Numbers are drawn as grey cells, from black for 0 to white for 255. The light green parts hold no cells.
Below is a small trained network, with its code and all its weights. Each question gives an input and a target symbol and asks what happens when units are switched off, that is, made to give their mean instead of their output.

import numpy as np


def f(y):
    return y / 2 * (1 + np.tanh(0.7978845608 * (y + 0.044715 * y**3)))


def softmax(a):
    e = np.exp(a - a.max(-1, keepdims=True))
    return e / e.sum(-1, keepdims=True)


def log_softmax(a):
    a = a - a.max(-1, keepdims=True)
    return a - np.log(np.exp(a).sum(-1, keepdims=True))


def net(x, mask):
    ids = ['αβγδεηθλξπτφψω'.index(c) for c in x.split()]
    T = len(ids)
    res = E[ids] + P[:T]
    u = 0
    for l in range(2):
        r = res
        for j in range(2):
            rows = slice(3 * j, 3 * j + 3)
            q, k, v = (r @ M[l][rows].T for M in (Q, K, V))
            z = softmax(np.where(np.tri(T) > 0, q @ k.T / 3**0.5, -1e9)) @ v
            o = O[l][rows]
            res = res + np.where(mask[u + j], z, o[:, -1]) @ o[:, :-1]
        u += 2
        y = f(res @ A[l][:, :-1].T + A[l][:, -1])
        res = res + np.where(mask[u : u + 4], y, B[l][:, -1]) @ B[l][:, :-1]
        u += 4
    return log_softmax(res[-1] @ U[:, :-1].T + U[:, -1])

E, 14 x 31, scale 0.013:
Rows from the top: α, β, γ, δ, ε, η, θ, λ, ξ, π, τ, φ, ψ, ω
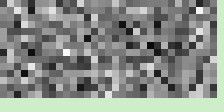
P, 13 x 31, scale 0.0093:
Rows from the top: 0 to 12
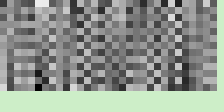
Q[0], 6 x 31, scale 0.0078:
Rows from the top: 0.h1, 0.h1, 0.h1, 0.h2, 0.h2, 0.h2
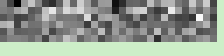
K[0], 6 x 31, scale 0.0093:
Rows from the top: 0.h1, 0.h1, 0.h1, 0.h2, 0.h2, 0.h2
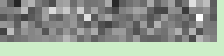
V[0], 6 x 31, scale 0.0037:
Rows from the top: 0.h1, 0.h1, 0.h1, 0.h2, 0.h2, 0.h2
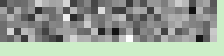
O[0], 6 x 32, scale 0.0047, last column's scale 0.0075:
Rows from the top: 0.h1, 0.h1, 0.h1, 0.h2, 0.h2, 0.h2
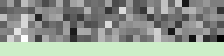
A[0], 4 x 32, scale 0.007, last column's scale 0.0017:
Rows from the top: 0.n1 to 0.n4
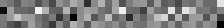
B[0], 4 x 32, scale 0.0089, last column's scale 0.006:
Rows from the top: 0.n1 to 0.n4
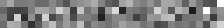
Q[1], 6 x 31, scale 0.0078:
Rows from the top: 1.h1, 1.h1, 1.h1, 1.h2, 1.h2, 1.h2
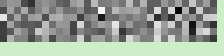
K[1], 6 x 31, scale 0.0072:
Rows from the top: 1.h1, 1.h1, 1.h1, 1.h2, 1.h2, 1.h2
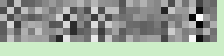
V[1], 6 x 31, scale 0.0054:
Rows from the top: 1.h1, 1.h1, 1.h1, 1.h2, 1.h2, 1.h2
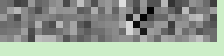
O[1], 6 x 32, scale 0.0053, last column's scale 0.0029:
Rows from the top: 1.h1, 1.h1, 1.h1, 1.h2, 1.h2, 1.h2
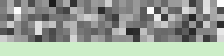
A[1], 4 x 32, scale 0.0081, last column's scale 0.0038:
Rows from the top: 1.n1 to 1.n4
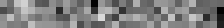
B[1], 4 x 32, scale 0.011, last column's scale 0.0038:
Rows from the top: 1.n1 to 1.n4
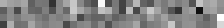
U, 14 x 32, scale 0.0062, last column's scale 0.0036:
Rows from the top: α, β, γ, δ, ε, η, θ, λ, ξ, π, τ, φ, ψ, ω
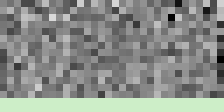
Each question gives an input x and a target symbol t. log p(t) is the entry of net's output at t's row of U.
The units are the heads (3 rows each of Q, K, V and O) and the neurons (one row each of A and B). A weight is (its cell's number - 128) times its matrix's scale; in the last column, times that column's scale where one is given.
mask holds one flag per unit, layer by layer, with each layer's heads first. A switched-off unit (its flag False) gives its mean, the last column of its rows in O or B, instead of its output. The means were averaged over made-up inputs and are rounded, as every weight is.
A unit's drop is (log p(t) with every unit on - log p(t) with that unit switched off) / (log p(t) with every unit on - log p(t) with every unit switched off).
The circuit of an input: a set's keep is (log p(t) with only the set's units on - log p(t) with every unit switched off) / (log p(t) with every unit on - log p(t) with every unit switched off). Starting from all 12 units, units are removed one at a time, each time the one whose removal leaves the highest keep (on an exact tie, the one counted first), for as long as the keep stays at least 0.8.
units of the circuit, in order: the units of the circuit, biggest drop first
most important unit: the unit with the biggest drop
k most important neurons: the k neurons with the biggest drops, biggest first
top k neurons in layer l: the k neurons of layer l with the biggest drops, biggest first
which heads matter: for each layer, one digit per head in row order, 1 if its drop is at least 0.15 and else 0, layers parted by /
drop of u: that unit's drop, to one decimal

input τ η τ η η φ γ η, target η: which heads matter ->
01 / 00
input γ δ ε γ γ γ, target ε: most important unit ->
1.h1
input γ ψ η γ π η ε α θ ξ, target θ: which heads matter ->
00 / 11
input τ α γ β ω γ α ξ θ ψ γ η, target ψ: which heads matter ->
00 / 01
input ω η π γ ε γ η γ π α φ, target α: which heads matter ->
10 / 00
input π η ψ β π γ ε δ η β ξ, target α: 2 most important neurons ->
0.n2; 1.n3
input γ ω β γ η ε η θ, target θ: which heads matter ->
00 / 11
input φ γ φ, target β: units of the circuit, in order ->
0.h1; 0.n1; 1.n3
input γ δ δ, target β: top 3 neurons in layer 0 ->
0.n1; 0.n2; 0.n4
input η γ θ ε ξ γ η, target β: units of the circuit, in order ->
0.n1; 1.n3
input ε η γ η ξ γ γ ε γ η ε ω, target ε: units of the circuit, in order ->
1.h1; 1.h2
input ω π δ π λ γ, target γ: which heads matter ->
01 / 00
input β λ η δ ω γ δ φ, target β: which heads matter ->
00 / 11
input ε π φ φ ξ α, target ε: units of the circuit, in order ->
1.h1
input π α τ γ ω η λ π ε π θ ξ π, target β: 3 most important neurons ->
0.n1; 0.n4; 1.n3
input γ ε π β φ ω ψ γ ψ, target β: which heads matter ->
00 / 10
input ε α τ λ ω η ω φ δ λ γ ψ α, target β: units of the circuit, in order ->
0.h2; 0.n1
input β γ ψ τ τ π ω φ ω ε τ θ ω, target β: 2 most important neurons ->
0.n1; 0.n4
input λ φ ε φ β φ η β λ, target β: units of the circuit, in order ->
0.n1; 1.n3
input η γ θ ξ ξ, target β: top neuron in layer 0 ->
0.n1
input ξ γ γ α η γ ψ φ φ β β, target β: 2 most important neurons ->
0.n2; 1.n3
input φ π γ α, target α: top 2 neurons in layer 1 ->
1.n2; 1.n3
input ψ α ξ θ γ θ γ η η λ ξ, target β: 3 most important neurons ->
0.n1; 1.n3; 0.n2
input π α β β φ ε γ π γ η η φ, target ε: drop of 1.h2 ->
0.1
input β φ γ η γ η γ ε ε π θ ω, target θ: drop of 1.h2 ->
0.2
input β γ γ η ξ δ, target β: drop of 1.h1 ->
0.3
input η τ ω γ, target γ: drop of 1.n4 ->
0.0
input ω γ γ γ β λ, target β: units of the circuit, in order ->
1.h2
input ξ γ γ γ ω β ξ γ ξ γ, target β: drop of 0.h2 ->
0.1
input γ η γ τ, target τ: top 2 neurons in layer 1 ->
1.n2; 1.n4
